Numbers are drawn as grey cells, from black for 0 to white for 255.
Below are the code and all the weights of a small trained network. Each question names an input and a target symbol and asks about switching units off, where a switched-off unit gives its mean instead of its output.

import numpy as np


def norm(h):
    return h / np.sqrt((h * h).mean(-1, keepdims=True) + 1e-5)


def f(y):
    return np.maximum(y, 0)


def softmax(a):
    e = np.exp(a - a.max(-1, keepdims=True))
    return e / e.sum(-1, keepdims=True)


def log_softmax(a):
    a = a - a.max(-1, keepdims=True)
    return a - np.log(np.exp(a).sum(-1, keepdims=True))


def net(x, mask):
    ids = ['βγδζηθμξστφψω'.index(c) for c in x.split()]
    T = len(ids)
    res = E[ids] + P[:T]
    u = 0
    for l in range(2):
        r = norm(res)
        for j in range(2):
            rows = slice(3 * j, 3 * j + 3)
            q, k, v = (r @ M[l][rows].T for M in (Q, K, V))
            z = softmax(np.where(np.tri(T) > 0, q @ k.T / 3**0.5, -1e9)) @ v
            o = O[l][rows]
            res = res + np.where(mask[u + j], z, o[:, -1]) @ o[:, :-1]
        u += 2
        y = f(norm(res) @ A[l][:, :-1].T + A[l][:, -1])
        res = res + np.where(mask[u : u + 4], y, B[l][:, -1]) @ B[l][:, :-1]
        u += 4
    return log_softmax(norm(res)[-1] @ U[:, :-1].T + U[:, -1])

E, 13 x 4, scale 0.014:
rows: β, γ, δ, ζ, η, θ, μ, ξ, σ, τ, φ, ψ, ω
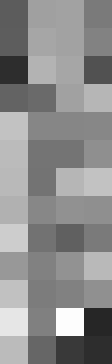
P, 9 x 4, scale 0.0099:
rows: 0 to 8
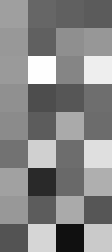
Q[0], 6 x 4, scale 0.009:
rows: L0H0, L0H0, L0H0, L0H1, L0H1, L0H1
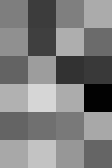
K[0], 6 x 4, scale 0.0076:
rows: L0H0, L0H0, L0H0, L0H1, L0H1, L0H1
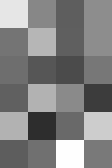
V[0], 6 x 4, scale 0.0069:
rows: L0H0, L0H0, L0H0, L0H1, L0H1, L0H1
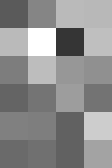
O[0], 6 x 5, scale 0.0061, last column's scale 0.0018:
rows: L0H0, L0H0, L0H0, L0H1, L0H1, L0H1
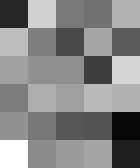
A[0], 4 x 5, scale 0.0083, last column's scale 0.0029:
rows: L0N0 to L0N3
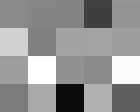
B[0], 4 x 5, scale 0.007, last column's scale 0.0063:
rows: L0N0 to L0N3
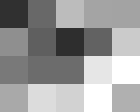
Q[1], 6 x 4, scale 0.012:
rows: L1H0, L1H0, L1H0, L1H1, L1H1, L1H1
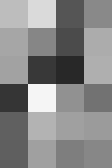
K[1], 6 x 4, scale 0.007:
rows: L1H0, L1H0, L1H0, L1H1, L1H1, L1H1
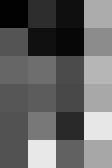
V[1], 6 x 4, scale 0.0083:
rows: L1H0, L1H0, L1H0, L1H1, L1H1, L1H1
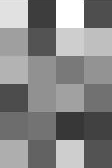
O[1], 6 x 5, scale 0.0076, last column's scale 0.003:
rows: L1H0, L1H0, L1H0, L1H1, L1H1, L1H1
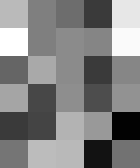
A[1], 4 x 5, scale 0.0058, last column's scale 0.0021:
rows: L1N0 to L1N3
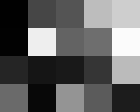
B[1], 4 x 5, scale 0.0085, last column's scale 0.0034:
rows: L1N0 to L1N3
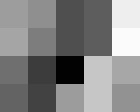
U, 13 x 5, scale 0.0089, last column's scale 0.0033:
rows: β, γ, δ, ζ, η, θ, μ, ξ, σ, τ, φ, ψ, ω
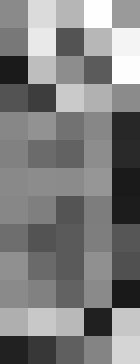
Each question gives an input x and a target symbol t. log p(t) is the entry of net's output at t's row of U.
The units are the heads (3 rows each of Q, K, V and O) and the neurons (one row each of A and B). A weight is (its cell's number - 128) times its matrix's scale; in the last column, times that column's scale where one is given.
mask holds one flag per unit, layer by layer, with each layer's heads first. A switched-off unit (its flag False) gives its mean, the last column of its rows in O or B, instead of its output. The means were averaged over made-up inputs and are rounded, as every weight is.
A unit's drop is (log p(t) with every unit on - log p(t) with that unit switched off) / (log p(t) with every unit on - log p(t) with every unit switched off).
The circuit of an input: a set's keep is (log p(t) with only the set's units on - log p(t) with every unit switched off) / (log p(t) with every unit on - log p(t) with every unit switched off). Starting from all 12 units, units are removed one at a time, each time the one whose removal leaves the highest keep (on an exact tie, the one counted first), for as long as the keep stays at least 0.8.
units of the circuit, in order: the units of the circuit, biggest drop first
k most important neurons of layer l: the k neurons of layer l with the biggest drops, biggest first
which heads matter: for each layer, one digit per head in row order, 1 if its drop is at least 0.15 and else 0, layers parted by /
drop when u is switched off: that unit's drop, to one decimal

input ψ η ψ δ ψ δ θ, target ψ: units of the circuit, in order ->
L1H1, L0N2
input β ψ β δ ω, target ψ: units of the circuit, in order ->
L1H1
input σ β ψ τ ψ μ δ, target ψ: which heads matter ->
00 / 10
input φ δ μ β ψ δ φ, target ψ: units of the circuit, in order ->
L1H1, L0N2
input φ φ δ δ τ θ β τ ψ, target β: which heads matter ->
10 / 00
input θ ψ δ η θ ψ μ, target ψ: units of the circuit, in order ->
L1H1, L0N2, L1H0
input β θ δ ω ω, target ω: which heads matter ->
00 / 01
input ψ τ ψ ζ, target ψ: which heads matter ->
00 / 01
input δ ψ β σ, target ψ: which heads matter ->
00 / 01
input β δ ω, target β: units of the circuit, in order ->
L0N3, L1H0
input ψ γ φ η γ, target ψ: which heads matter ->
00 / 10
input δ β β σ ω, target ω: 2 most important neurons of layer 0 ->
L0N3, L0N2
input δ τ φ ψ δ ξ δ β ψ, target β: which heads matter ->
00 / 00
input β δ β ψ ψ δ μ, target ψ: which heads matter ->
00 / 01
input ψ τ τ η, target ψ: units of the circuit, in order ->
L1H1
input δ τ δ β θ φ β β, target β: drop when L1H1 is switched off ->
0.3
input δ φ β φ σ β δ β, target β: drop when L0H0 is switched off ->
0.2
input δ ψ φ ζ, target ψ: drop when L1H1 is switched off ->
0.6
